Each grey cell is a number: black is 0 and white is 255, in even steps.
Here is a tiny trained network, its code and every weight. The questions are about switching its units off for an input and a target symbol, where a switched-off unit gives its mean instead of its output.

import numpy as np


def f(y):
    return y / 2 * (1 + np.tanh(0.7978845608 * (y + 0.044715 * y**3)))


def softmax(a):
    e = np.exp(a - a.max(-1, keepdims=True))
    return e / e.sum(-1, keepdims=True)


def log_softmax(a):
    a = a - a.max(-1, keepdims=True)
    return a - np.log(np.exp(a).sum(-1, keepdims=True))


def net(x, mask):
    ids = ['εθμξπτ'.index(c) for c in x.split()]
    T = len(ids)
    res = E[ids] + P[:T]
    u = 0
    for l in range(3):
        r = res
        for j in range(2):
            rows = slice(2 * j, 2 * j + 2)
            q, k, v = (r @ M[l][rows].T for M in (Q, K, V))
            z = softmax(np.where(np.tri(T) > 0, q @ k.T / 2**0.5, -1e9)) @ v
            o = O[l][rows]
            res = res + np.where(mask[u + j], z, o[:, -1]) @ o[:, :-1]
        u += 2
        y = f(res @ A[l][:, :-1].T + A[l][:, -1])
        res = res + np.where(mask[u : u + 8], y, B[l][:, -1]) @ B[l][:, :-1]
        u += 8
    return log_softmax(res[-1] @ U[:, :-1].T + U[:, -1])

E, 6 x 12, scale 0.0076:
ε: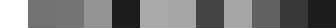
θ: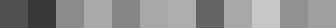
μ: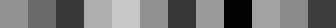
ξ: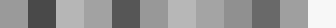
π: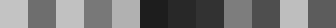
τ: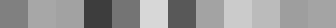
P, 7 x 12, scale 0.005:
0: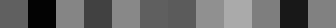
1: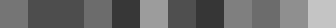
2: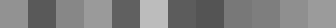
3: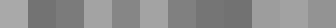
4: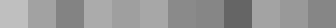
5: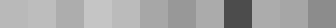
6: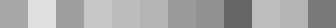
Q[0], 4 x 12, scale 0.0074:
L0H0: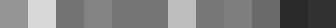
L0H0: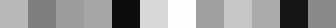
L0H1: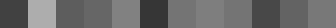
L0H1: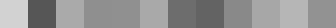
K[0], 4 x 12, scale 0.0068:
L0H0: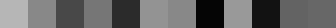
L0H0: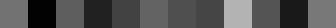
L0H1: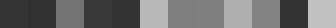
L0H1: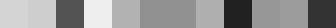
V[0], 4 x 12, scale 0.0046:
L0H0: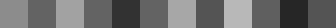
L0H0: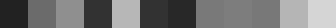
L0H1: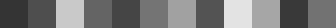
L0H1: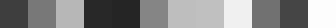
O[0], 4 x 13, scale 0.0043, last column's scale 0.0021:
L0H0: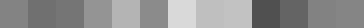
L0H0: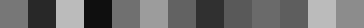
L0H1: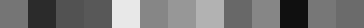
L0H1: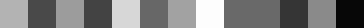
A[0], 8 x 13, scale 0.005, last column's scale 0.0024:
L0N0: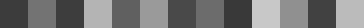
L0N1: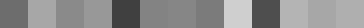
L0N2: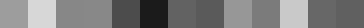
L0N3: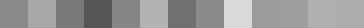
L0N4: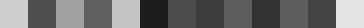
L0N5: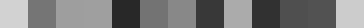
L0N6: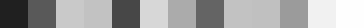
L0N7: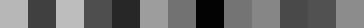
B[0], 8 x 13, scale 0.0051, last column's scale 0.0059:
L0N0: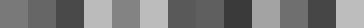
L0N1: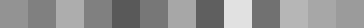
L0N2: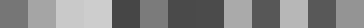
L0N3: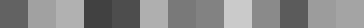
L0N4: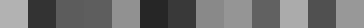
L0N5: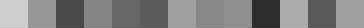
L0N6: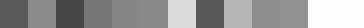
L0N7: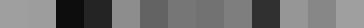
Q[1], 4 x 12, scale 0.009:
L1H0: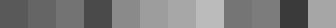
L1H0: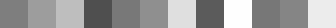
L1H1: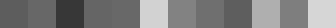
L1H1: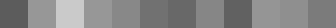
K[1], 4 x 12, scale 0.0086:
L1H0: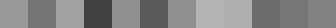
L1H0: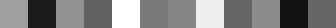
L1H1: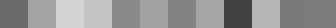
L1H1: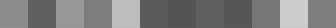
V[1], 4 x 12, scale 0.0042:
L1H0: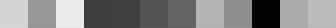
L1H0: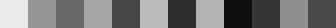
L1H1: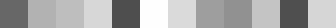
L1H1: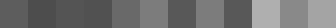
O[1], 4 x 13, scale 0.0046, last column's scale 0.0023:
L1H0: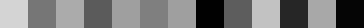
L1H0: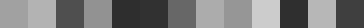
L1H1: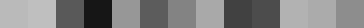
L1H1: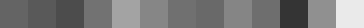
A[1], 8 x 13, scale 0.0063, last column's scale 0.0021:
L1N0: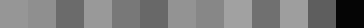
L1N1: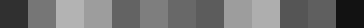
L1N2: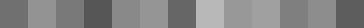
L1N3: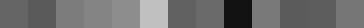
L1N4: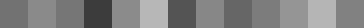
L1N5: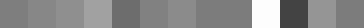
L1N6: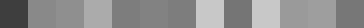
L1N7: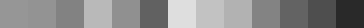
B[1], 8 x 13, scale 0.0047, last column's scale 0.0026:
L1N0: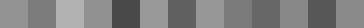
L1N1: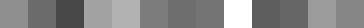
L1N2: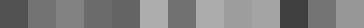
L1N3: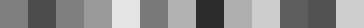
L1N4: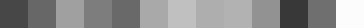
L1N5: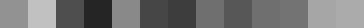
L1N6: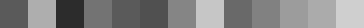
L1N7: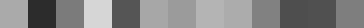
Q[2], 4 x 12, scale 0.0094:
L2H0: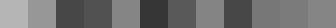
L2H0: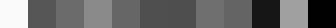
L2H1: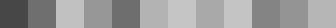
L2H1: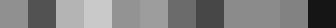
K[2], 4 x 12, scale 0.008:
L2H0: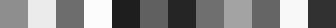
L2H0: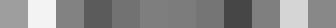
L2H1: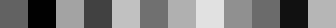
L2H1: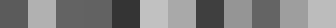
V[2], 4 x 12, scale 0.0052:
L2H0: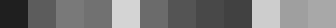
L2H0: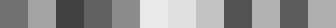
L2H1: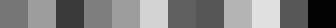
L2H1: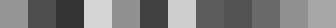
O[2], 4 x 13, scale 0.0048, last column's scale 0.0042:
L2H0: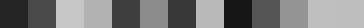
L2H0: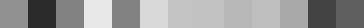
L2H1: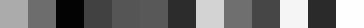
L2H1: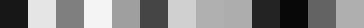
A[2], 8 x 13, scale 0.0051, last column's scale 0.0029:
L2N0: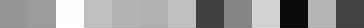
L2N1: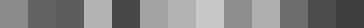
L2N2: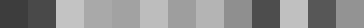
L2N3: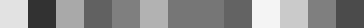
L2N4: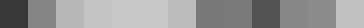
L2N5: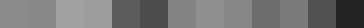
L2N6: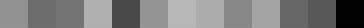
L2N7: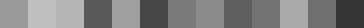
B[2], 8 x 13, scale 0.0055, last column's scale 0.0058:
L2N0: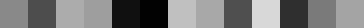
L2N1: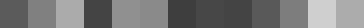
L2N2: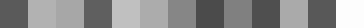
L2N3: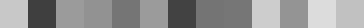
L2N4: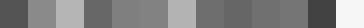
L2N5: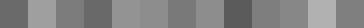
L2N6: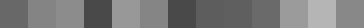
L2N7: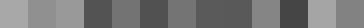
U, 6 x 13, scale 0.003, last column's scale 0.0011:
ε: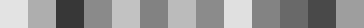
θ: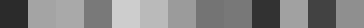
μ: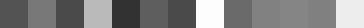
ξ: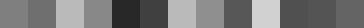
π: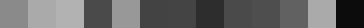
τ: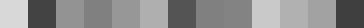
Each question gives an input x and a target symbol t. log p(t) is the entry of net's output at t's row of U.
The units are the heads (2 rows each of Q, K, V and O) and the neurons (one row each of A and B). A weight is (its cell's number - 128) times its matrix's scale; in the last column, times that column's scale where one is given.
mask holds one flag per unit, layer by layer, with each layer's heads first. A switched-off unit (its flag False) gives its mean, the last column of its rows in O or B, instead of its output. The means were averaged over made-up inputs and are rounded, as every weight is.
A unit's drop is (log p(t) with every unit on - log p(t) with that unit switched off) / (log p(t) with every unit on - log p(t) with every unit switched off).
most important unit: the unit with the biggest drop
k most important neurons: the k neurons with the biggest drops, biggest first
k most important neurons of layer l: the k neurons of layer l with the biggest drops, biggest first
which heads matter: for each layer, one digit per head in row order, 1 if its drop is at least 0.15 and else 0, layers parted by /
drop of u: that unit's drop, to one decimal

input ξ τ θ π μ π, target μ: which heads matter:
11 / 11 / 00
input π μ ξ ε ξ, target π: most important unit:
L2H0
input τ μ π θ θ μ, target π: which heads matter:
01 / 10 / 10
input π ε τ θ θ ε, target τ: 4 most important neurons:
L0N3, L2N3, L1N7, L1N4
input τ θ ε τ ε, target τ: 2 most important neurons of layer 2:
L2N3, L2N1
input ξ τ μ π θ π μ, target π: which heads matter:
11 / 10 / 10
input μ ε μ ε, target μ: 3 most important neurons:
L1N7, L1N5, L0N5
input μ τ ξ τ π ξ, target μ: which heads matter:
00 / 10 / 01
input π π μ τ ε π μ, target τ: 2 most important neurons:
L0N6, L0N1
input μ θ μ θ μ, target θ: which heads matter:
00 / 10 / 01
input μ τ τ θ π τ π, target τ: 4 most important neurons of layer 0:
L0N4, L0N3, L0N6, L0N2
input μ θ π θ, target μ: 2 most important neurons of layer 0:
L0N0, L0N6
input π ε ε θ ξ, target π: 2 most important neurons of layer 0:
L0N4, L0N6
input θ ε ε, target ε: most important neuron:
L0N5
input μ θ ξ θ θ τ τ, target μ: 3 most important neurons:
L0N6, L0N0, L1N3
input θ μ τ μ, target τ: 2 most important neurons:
L0N6, L2N3
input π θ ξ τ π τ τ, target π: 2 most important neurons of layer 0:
L0N4, L0N6
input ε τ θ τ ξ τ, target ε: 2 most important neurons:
L1N7, L0N5
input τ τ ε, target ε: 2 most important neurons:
L1N4, L0N5
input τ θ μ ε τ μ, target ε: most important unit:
L0H1
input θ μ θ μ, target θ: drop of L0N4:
0.0
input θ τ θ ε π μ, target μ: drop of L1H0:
0.6
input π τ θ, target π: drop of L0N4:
0.3
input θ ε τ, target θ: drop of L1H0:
0.6
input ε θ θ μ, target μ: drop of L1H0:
0.5
